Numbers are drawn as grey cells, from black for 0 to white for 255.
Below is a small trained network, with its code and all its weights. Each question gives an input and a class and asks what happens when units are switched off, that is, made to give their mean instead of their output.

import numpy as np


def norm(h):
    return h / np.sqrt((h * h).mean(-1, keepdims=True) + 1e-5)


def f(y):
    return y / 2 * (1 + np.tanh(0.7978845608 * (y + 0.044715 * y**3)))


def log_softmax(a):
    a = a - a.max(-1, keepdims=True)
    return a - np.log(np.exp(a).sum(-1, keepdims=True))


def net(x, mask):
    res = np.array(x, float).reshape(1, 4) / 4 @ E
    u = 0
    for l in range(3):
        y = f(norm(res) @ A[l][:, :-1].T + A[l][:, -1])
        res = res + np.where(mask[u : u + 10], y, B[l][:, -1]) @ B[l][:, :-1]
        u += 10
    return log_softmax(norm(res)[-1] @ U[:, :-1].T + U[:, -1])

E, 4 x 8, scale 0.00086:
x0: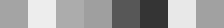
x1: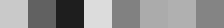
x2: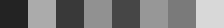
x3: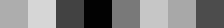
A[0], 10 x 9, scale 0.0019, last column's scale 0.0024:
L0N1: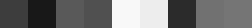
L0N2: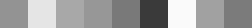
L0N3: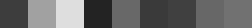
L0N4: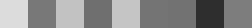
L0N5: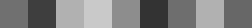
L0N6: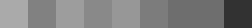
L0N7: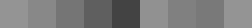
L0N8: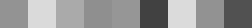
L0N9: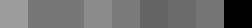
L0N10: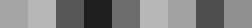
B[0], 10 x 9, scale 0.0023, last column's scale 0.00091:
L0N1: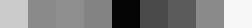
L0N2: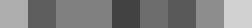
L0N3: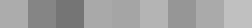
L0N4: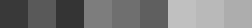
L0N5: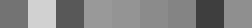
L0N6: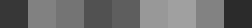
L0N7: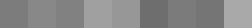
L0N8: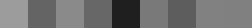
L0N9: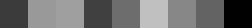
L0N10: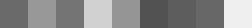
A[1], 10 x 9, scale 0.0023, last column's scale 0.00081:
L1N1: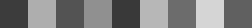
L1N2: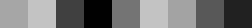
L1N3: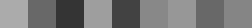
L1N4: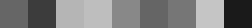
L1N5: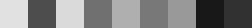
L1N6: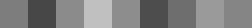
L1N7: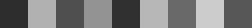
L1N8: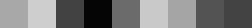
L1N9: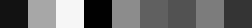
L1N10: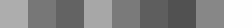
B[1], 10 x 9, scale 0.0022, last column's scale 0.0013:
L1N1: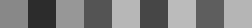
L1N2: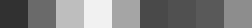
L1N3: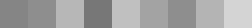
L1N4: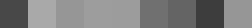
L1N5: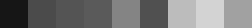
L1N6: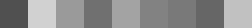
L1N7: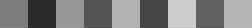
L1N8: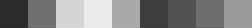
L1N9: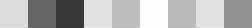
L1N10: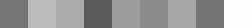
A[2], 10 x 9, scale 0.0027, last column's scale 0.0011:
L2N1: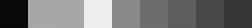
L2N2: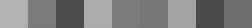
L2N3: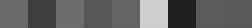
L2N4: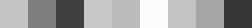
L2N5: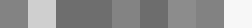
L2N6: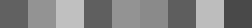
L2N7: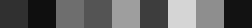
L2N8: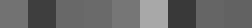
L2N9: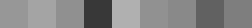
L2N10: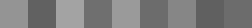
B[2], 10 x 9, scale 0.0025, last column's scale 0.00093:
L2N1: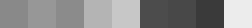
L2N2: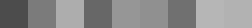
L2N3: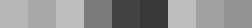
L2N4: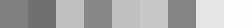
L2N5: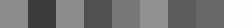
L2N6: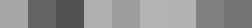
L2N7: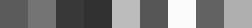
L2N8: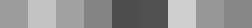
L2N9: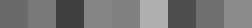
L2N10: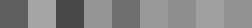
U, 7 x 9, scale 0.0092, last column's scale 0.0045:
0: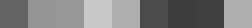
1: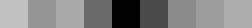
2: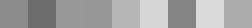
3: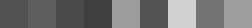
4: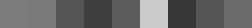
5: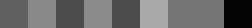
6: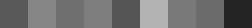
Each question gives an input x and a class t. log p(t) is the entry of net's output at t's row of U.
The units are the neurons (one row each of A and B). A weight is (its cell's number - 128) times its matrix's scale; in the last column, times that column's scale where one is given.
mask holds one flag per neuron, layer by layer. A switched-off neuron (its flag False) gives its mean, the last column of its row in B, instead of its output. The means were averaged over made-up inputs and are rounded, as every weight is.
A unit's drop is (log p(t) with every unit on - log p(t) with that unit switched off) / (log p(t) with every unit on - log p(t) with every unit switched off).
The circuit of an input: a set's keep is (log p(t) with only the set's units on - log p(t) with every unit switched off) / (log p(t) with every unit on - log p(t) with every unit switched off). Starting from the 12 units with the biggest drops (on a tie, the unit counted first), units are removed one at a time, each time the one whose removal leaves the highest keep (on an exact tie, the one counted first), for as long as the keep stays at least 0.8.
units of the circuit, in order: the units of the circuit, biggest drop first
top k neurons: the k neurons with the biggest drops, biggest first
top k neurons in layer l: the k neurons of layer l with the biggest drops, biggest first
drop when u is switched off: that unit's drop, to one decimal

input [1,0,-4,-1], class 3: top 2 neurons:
[L1N9 L2N7]
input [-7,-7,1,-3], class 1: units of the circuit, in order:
[L0N1 L2N3]
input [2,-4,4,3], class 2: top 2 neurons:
[L1N9 L0N4]
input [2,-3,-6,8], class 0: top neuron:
[L1N8]
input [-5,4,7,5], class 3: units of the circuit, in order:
[L1N7 L1N1]
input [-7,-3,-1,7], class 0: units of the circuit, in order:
[L1N8 L1N2]
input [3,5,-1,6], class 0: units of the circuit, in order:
[L1N8 L1N2]
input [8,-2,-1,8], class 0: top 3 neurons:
[L1N8 L1N2 L0N1]
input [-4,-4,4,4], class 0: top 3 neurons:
[L1N8 L1N2 L0N2]
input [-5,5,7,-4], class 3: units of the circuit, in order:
[L1N7 L1N1 L2N7]
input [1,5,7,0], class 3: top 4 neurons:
[L1N7 L1N1 L1N9 L0N3]
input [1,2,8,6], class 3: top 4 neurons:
[L1N7 L1N1 L2N7 L0N5]
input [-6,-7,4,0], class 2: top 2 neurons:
[L1N9 L0N2]
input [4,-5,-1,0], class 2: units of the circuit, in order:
[L1N9]
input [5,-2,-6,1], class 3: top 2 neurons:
[L1N5 L0N1]
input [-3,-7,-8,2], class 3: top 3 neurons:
[L1N5 L2N7 L1N3]
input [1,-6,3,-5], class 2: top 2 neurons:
[L1N9 L0N10]
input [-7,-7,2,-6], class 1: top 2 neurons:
[L0N1 L2N3]
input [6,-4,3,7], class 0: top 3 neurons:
[L1N8 L1N2 L0N1]
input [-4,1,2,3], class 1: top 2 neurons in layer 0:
[L0N1 L0N5]
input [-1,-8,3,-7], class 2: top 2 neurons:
[L1N9 L0N10]
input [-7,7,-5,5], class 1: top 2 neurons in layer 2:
[L2N3 L2N8]
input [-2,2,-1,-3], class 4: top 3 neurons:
[L1N8 L1N2 L0N10]
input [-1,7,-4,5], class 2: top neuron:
[L2N4]
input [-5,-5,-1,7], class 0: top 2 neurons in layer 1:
[L1N8 L1N2]
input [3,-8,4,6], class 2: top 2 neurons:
[L1N9 L0N5]
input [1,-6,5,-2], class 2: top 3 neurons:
[L1N9 L0N4 L1N5]
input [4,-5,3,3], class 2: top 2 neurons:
[L1N9 L0N1]
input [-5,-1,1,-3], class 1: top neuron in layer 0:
[L0N10]
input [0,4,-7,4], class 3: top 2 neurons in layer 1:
[L1N5 L1N9]
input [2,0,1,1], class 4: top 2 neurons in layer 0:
[L0N1 L0N10]
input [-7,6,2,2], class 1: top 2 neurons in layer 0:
[L0N1 L0N3]
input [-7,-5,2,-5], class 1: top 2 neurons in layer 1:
[L1N8 L1N2]
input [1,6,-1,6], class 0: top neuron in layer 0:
[L0N3]
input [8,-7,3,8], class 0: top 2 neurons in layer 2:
[L2N3 L2N8]
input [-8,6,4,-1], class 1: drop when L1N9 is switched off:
0.2
